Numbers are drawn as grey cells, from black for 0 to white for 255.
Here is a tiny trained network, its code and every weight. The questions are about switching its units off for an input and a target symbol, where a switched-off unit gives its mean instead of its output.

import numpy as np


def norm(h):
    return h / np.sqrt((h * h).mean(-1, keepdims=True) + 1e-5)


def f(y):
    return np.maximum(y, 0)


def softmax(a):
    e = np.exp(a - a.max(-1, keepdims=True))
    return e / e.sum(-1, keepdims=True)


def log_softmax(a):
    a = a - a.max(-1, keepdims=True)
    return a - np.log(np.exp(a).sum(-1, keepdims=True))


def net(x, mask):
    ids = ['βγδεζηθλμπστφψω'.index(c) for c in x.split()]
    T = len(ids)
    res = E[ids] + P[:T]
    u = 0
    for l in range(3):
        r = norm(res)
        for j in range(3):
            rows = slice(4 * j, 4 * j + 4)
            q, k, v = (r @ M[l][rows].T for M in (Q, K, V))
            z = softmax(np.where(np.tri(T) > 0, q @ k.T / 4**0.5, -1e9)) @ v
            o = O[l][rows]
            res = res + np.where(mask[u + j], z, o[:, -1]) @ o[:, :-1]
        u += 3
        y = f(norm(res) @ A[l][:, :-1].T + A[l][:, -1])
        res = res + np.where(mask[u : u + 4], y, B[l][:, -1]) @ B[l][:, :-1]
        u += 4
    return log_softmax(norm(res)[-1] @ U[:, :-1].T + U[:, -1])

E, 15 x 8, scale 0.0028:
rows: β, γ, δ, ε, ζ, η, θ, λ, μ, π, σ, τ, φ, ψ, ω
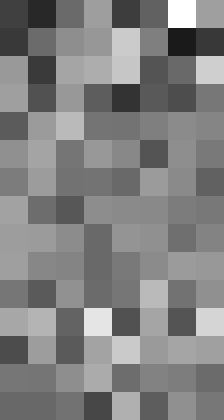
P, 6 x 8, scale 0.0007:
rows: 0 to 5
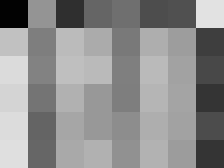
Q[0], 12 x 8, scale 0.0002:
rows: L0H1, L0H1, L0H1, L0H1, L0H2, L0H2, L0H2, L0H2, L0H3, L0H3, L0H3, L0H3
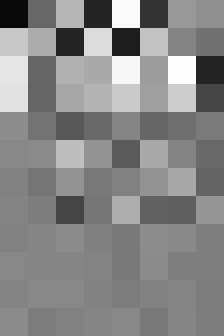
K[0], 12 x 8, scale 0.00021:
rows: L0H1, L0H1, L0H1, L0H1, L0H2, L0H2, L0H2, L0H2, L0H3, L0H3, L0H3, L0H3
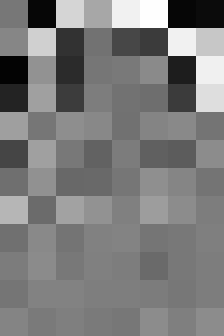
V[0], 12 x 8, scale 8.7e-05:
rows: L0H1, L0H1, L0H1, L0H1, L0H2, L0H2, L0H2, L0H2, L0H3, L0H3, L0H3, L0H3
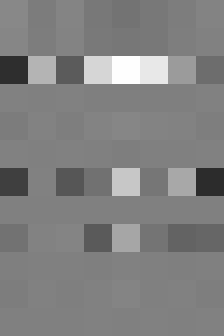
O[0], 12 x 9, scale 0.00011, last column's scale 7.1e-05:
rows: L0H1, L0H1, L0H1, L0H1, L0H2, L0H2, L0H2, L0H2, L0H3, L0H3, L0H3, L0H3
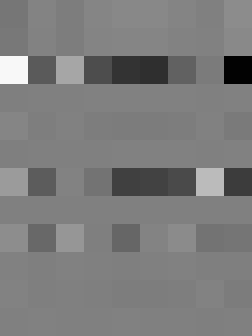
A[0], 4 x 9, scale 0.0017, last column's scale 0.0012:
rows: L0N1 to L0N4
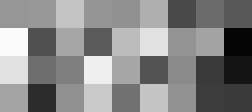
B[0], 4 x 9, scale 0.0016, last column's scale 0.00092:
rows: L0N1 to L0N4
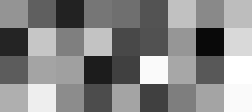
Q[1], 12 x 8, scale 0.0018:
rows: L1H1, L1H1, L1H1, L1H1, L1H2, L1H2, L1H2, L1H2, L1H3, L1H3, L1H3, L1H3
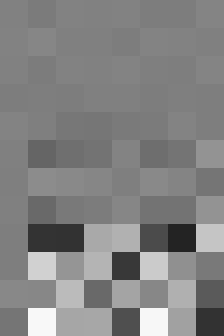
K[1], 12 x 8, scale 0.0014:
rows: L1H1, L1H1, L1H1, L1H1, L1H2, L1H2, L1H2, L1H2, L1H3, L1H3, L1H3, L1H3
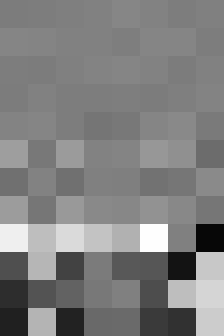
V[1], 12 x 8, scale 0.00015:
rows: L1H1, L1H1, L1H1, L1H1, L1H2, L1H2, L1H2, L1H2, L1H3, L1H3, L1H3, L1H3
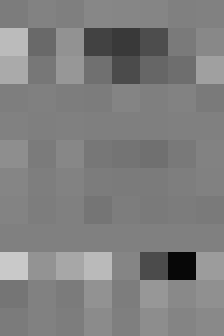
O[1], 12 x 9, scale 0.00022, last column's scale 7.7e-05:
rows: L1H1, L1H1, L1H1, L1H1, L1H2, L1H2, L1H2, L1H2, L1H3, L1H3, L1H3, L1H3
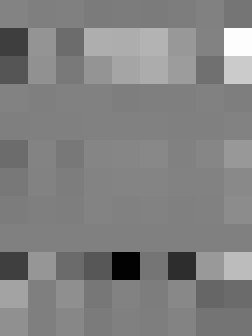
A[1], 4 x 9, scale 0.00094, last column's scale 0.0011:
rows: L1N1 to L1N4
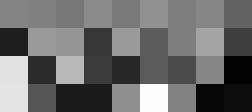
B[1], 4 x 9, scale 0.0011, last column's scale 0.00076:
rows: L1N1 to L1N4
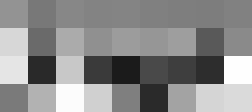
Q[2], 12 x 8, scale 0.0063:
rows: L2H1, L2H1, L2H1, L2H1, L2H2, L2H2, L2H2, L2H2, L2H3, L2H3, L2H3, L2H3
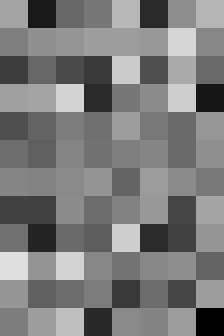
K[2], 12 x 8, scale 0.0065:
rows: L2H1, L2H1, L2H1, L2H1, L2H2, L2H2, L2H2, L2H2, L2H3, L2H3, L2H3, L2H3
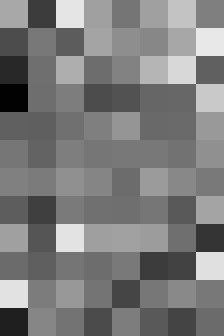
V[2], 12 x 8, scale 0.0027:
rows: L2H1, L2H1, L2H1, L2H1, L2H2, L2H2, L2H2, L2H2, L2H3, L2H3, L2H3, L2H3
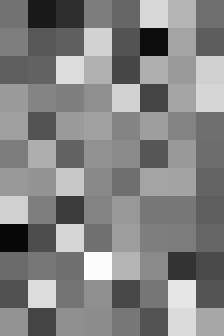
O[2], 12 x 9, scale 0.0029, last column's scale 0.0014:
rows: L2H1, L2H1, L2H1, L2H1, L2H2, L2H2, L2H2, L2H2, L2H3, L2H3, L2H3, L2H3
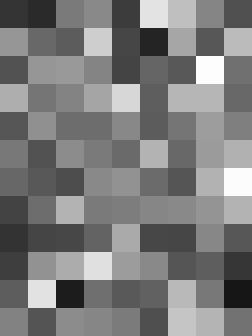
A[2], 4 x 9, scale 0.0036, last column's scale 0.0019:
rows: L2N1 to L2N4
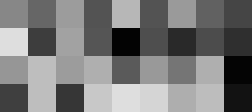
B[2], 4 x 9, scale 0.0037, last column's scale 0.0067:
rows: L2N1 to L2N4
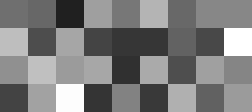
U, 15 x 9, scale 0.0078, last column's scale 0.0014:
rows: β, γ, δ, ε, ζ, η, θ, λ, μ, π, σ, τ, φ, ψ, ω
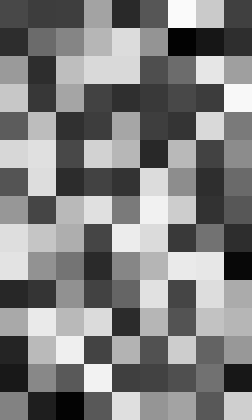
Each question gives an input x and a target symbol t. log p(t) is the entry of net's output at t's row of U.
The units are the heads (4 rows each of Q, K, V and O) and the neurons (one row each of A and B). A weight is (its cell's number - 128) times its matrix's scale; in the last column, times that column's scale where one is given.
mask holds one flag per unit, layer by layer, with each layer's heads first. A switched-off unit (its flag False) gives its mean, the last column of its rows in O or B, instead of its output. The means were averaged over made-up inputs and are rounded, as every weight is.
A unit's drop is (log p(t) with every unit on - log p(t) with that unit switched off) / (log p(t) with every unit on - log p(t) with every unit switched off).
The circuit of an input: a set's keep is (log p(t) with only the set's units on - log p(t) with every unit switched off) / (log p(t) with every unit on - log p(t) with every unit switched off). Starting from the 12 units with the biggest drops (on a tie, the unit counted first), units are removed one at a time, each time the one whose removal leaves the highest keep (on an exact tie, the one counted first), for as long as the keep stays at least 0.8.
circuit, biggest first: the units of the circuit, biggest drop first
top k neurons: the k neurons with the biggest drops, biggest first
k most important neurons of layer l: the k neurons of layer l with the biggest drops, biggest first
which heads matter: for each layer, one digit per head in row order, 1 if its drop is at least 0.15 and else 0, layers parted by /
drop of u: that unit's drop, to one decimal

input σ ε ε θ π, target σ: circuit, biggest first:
(L2H1; L2N2)
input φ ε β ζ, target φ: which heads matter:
000 / 000 / 101
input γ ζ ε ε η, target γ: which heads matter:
000 / 000 / 001
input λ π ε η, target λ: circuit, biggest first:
(L2H1; L2N2; L2H3)
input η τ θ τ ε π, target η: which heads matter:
000 / 000 / 100
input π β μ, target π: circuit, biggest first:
(L2H3; L2N2)
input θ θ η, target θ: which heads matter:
000 / 000 / 001
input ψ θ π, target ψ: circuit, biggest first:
(L2H3; L2H1; L2N2)
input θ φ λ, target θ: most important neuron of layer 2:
(L2N2)
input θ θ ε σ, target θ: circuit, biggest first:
(L2H3; L2N2)
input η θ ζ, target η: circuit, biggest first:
(L2H1; L2N2)
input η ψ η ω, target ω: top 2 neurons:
(L2N2; L0N4)
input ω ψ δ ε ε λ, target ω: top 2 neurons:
(L2N2; L0N3)
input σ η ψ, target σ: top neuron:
(L2N2)
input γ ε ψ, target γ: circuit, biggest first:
(L2H3; L2N2)
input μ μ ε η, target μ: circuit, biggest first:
(L2H1; L2N2)
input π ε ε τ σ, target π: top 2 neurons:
(L2N2; L0N2)
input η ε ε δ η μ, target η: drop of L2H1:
0.5
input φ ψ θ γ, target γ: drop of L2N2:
0.2
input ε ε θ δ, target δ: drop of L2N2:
0.4
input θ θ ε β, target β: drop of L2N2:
0.2
